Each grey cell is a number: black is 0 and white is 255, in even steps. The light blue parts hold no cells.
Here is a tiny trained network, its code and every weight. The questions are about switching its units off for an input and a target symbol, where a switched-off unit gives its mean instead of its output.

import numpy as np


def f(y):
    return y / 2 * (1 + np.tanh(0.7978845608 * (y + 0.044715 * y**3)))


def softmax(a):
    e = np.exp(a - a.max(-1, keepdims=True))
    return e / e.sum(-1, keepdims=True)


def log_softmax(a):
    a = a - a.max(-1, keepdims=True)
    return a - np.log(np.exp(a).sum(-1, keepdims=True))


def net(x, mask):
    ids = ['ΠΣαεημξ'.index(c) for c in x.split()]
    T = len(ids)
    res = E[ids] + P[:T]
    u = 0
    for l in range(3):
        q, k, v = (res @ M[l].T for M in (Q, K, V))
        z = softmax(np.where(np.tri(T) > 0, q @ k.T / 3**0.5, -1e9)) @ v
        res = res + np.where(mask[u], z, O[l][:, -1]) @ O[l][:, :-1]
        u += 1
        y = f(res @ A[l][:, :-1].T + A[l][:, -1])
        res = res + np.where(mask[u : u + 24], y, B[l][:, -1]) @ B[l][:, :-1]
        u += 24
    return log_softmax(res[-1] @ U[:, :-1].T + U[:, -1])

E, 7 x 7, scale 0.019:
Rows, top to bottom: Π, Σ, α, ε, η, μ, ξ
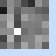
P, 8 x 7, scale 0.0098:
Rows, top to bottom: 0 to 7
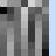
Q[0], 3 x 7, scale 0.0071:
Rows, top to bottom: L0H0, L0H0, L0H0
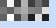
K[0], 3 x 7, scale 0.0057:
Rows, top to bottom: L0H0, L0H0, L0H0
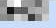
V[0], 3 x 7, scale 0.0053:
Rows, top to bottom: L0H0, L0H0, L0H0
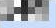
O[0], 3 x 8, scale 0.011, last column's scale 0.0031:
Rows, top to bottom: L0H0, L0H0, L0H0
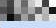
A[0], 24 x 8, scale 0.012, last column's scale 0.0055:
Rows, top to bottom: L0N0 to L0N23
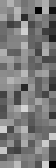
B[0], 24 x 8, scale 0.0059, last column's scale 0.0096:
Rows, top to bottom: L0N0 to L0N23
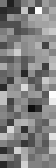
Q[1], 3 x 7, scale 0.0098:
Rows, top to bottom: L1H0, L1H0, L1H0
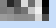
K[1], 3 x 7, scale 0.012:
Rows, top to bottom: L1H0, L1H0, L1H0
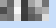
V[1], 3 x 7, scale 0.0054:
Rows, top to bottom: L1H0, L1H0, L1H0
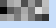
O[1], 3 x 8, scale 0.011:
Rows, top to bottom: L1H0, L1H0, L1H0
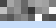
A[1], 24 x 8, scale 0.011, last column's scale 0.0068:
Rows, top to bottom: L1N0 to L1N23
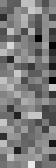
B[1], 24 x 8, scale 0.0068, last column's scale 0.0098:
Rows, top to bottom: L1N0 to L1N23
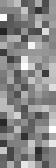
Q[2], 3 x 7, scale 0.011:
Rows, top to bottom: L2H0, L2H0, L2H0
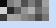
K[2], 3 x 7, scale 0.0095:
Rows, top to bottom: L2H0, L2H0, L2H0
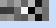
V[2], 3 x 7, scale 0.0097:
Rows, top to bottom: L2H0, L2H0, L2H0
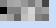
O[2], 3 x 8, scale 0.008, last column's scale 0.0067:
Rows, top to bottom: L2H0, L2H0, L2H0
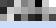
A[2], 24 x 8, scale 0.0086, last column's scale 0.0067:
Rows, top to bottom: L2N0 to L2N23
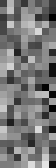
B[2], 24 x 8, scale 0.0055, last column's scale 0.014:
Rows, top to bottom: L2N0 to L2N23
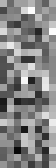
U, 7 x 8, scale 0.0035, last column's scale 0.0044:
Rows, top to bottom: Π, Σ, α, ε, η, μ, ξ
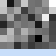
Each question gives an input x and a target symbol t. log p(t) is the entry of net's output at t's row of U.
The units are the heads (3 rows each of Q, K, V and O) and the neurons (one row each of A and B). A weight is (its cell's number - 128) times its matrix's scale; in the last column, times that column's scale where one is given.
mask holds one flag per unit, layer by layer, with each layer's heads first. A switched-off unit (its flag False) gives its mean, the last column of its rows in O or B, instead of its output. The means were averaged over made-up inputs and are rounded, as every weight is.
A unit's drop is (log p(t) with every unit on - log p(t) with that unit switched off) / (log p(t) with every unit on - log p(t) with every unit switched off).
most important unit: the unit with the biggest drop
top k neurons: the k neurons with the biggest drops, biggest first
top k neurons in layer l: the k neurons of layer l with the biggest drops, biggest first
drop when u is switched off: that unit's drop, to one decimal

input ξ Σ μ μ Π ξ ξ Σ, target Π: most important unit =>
L1H0
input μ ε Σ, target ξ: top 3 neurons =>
(L2N14, L1N21, L1N20)
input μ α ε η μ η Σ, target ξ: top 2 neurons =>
(L1N16, L2N14)
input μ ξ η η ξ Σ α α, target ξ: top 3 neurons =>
(L1N16, L2N14, L1N21)
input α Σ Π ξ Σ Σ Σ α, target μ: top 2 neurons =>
(L1N23, L0N1)
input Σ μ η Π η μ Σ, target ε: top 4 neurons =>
(L1N16, L0N1, L1N23, L0N4)
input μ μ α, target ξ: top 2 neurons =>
(L2N14, L1N21)
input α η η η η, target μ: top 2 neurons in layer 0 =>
(L0N1, L0N18)
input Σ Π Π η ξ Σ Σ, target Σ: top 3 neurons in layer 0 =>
(L0N1, L0N13, L0N19)
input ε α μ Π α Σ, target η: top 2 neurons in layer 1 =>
(L1N23, L1N4)
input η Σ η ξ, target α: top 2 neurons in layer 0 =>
(L0N2, L0N19)
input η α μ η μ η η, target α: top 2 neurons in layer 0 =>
(L0N2, L0N21)
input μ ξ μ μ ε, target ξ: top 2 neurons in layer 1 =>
(L1N21, L1N20)
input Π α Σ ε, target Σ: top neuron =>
(L1N4)
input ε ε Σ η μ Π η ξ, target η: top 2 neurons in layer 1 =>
(L1N16, L1N23)
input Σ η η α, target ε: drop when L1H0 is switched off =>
1.1
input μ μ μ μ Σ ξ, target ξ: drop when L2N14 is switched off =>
0.4
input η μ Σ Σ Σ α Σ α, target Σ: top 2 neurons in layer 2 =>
(L2N4, L2N18)
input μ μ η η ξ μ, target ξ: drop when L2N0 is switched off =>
0.0
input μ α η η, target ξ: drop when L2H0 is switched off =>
0.8
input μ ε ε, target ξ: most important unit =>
L2H0
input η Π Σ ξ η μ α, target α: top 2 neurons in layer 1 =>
(L1N17, L1N8)
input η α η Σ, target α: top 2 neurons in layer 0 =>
(L0N2, L0N19)
